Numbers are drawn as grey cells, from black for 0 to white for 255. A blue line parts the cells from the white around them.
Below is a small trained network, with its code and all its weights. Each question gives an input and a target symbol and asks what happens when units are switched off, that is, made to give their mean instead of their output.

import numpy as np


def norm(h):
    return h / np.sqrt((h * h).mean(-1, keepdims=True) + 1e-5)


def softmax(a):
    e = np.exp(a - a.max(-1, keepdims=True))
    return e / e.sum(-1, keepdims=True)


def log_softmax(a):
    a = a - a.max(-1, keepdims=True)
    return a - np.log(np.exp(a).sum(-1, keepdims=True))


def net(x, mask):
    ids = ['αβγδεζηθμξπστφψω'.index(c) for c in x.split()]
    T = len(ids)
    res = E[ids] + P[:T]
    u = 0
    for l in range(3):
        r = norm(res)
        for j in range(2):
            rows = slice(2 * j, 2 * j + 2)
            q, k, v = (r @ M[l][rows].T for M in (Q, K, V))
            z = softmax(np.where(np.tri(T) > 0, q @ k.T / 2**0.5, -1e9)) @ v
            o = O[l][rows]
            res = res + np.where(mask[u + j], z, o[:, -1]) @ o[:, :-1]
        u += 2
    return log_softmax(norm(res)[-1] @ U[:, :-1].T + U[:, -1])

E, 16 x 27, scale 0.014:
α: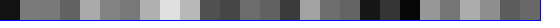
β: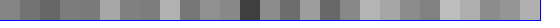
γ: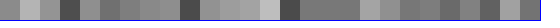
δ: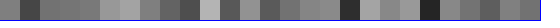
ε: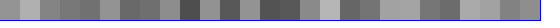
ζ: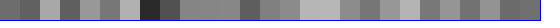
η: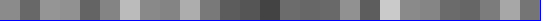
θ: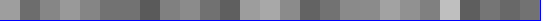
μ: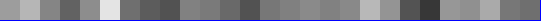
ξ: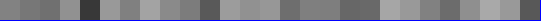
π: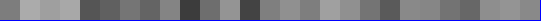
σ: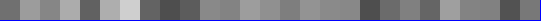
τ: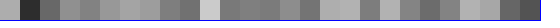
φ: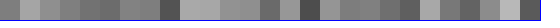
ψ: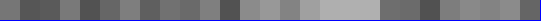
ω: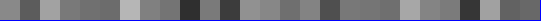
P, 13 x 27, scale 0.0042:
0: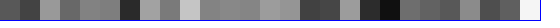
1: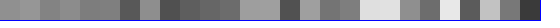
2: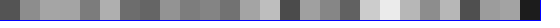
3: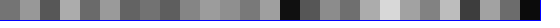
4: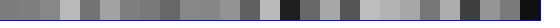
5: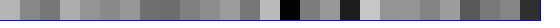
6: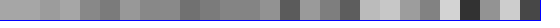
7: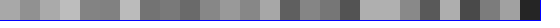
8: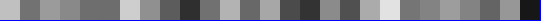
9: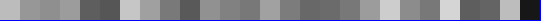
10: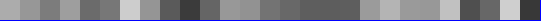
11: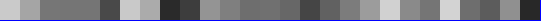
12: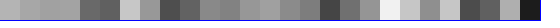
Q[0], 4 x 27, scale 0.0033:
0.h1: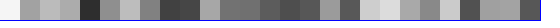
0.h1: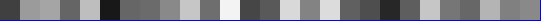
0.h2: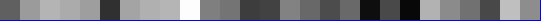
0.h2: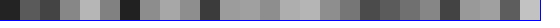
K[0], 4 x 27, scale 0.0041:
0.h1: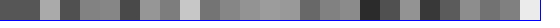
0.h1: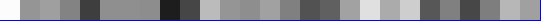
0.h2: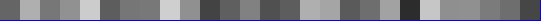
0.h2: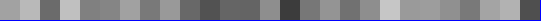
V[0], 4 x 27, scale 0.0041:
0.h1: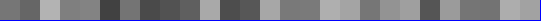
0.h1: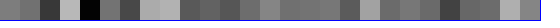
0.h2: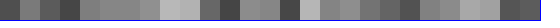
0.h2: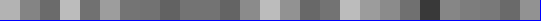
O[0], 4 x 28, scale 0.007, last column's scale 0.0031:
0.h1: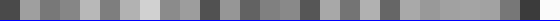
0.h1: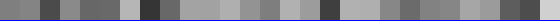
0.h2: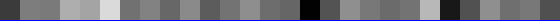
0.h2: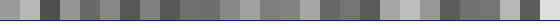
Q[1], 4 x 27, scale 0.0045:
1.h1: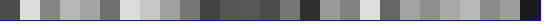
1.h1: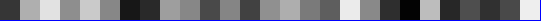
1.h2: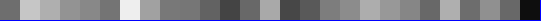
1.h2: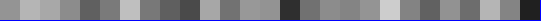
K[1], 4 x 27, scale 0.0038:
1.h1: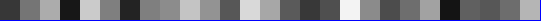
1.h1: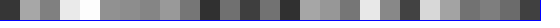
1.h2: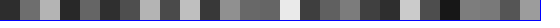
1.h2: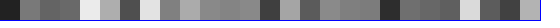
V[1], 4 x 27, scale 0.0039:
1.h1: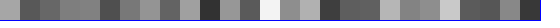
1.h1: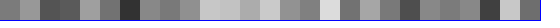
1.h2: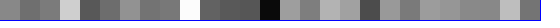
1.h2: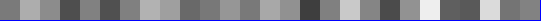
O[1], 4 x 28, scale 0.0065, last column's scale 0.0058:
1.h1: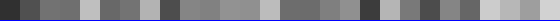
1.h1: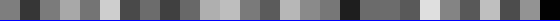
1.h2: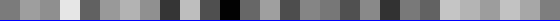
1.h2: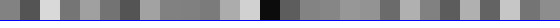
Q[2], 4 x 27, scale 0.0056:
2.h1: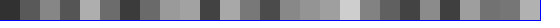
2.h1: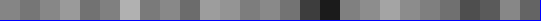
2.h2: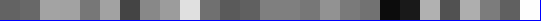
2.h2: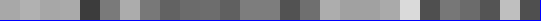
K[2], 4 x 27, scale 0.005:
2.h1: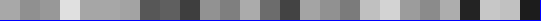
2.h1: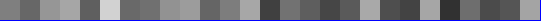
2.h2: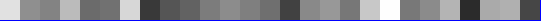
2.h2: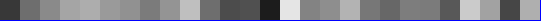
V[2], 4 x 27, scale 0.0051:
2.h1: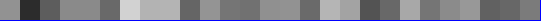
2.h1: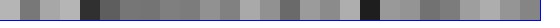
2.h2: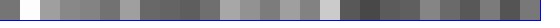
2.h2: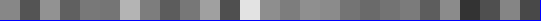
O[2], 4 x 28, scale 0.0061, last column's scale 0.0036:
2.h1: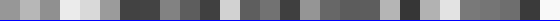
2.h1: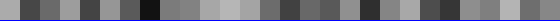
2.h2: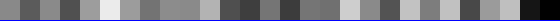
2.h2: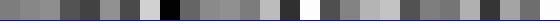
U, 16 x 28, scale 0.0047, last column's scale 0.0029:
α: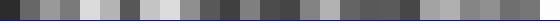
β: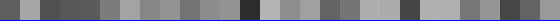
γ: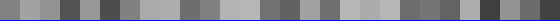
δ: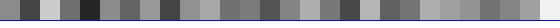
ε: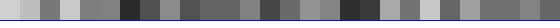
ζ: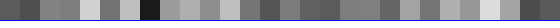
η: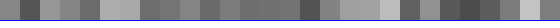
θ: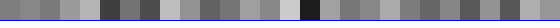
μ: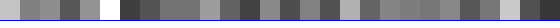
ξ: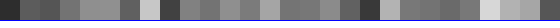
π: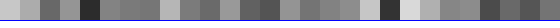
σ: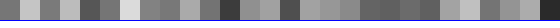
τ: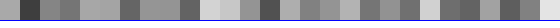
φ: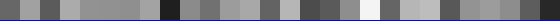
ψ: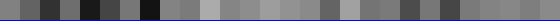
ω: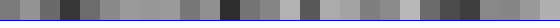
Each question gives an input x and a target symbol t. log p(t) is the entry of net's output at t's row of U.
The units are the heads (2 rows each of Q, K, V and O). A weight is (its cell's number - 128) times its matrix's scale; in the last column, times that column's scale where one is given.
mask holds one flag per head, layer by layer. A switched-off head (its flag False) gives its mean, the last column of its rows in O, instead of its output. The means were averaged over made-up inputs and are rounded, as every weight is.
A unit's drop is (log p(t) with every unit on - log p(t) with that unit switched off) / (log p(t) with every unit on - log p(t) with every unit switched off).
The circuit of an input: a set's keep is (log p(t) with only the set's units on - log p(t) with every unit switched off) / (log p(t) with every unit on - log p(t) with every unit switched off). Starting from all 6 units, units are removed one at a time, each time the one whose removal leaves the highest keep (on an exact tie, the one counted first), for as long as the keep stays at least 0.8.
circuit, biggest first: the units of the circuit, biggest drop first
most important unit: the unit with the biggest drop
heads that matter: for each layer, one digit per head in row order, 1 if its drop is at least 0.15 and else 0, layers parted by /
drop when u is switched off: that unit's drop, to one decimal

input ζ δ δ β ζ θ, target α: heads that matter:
10 / 00 / 00
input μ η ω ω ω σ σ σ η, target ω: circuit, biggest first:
(2.h1, 2.h2)
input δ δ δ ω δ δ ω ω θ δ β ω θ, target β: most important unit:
1.h2
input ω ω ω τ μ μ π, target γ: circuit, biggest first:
(1.h2, 1.h1)
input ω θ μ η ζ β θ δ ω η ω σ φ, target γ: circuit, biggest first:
(1.h2, 1.h1)
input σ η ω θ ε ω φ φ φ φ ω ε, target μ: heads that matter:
00 / 00 / 01
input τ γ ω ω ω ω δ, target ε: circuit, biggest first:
(2.h1, 2.h2)
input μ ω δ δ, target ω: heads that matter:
00 / 00 / 10
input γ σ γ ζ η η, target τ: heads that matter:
00 / 11 / 00
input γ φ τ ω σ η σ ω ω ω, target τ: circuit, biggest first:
(1.h2, 1.h1)
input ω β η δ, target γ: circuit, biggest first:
(1.h2, 1.h1)
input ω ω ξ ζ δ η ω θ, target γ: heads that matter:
00 / 01 / 00
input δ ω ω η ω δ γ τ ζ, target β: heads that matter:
00 / 01 / 00
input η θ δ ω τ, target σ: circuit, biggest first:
(1.h2)
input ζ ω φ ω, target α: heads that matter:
10 / 00 / 00
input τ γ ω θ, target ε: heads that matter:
00 / 00 / 00
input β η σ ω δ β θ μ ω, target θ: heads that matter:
00 / 00 / 01
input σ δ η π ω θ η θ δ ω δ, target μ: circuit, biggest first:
(2.h2, 2.h1)
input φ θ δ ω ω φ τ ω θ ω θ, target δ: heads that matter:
00 / 10 / 00
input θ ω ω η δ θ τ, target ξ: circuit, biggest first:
(1.h1)
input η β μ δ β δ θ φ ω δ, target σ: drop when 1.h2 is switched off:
0.8
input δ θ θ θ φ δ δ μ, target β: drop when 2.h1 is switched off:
0.1
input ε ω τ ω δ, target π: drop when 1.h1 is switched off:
0.9
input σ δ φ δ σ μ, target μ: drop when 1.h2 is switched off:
0.0
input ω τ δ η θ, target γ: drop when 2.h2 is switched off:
0.1
